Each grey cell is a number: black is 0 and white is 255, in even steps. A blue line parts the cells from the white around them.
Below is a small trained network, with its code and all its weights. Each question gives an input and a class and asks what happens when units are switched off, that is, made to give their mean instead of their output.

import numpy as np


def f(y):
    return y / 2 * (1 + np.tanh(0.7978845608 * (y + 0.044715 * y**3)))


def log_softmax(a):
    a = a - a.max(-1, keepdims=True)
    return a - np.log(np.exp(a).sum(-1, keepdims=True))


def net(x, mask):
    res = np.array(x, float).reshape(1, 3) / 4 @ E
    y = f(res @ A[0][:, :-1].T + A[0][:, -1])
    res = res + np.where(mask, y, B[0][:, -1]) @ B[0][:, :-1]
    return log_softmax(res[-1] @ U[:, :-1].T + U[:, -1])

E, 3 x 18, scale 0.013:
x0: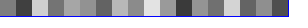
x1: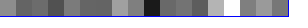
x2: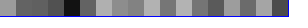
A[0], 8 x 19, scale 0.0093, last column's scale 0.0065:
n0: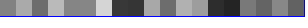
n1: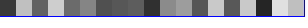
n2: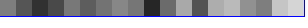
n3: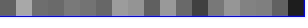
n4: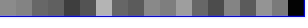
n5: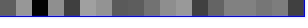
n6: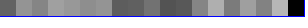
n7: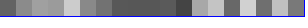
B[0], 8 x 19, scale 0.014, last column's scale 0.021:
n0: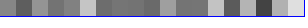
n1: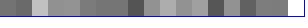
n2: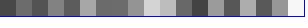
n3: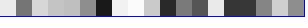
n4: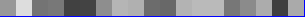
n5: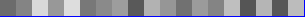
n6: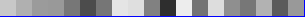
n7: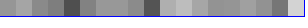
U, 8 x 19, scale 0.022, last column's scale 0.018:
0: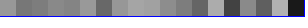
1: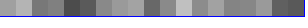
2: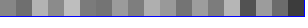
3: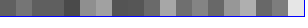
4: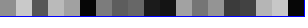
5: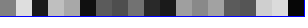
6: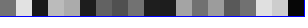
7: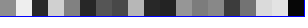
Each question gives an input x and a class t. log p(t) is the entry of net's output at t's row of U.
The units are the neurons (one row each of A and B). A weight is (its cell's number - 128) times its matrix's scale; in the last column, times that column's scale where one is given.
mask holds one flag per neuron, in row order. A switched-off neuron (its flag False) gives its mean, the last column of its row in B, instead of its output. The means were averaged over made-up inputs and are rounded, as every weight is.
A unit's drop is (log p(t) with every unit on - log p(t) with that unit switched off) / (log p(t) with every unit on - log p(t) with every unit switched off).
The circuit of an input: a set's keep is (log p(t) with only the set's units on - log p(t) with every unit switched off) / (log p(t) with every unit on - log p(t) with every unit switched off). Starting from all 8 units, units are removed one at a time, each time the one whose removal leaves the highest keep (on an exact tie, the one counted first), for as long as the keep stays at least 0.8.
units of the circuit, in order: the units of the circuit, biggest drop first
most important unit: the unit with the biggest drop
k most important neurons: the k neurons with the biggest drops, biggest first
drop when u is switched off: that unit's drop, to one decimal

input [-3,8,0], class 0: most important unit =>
n2
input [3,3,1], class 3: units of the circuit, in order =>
(n5 n6)
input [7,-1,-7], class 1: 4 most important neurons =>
(n7 n1 n5 n2)
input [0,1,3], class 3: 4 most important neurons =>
(n6 n7 n3 n5)
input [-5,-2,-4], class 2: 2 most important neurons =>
(n1 n4)
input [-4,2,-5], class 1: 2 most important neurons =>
(n7 n6)
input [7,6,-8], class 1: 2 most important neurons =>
(n7 n1)
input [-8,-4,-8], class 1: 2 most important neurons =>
(n7 n6)
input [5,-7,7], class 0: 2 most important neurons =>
(n0 n7)
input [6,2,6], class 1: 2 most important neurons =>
(n1 n5)
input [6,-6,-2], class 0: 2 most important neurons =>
(n1 n5)
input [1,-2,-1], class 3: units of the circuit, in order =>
(n3 n6)
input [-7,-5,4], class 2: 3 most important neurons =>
(n5 n2 n1)
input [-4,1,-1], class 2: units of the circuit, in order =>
(n1)
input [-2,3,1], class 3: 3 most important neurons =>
(n6 n0 n3)
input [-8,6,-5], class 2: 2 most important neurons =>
(n1 n5)
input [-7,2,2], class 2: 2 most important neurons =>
(n5 n1)
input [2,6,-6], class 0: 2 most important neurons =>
(n2 n4)
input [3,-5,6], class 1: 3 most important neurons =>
(n2 n4 n3)
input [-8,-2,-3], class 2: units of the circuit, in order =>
(n1)
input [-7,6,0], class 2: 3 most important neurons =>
(n5 n1 n0)
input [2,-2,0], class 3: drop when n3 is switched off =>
0.4
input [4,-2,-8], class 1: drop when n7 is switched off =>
0.4
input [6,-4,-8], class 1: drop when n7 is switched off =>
0.3
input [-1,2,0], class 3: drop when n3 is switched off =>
0.2
